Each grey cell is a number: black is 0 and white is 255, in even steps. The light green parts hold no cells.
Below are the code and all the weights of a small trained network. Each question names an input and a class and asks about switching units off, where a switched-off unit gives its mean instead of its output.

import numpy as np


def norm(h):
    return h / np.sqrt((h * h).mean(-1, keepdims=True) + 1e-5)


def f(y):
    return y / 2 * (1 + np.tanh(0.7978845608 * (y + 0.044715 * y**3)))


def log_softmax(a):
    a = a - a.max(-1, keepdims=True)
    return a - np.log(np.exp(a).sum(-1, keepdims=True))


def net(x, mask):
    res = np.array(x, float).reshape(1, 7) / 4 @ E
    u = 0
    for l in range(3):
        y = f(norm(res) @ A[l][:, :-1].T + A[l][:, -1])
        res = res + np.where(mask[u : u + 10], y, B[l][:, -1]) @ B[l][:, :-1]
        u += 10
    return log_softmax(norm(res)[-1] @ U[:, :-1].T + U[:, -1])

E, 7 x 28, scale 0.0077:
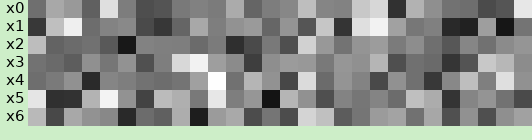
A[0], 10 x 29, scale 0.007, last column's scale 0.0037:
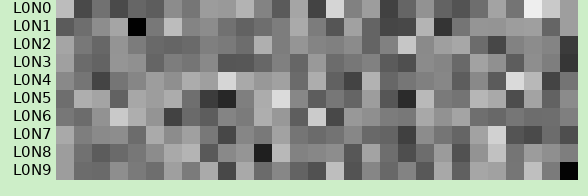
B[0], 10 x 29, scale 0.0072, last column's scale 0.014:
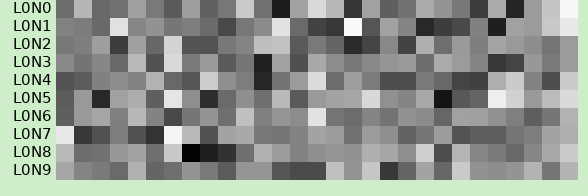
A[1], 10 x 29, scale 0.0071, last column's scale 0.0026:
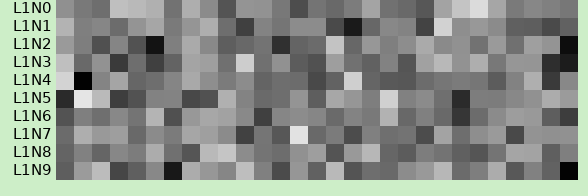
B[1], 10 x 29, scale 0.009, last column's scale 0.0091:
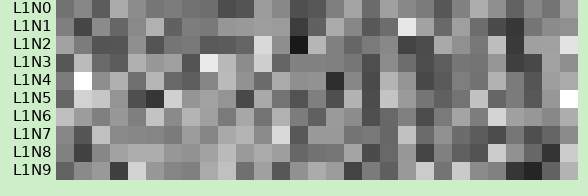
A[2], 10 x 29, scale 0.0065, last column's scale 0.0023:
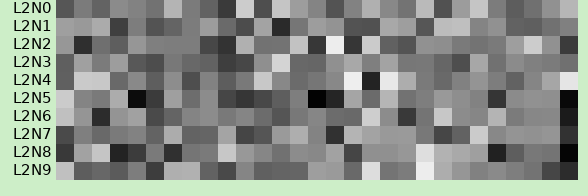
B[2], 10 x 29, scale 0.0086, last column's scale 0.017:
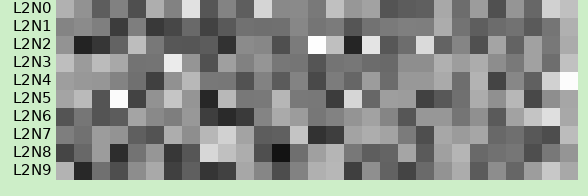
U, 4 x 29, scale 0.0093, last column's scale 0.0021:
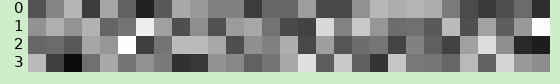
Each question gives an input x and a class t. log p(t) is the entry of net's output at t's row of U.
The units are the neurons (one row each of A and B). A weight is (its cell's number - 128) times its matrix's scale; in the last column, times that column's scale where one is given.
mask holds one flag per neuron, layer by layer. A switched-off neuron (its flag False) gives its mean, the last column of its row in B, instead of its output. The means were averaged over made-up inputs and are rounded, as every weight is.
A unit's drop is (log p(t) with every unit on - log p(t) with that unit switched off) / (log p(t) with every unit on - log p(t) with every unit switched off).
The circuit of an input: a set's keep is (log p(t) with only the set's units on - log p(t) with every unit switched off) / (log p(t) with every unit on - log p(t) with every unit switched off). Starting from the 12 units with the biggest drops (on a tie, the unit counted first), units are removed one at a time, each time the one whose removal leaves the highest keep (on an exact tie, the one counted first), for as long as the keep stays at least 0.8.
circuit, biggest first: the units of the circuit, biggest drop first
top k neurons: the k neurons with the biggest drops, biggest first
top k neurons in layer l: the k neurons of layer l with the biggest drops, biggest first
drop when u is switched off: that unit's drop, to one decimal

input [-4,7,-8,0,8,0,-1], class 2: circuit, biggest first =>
(L0N4 L1N8)
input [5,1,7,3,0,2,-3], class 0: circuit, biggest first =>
(L0N1 L0N5 L0N8)
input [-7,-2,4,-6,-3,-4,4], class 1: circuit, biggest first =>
(L0N1)
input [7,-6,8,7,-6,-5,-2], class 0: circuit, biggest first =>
(L0N5 L0N8 L1N7 L0N1)
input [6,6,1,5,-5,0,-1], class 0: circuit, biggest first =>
(L0N1 L0N5)
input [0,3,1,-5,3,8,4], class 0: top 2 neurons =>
(L1N3 L0N5)
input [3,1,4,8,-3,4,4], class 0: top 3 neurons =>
(L0N5 L0N8 L0N7)
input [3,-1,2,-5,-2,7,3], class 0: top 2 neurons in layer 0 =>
(L0N5 L0N0)
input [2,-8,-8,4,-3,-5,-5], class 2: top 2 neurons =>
(L0N4 L1N8)
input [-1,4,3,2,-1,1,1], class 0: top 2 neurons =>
(L0N1 L0N5)
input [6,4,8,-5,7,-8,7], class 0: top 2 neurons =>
(L0N1 L1N9)
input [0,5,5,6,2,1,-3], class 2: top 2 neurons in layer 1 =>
(L1N8 L1N6)
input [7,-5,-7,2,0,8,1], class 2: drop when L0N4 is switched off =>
0.2
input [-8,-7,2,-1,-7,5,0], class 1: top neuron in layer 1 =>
(L1N4)
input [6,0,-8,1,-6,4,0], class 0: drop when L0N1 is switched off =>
0.2
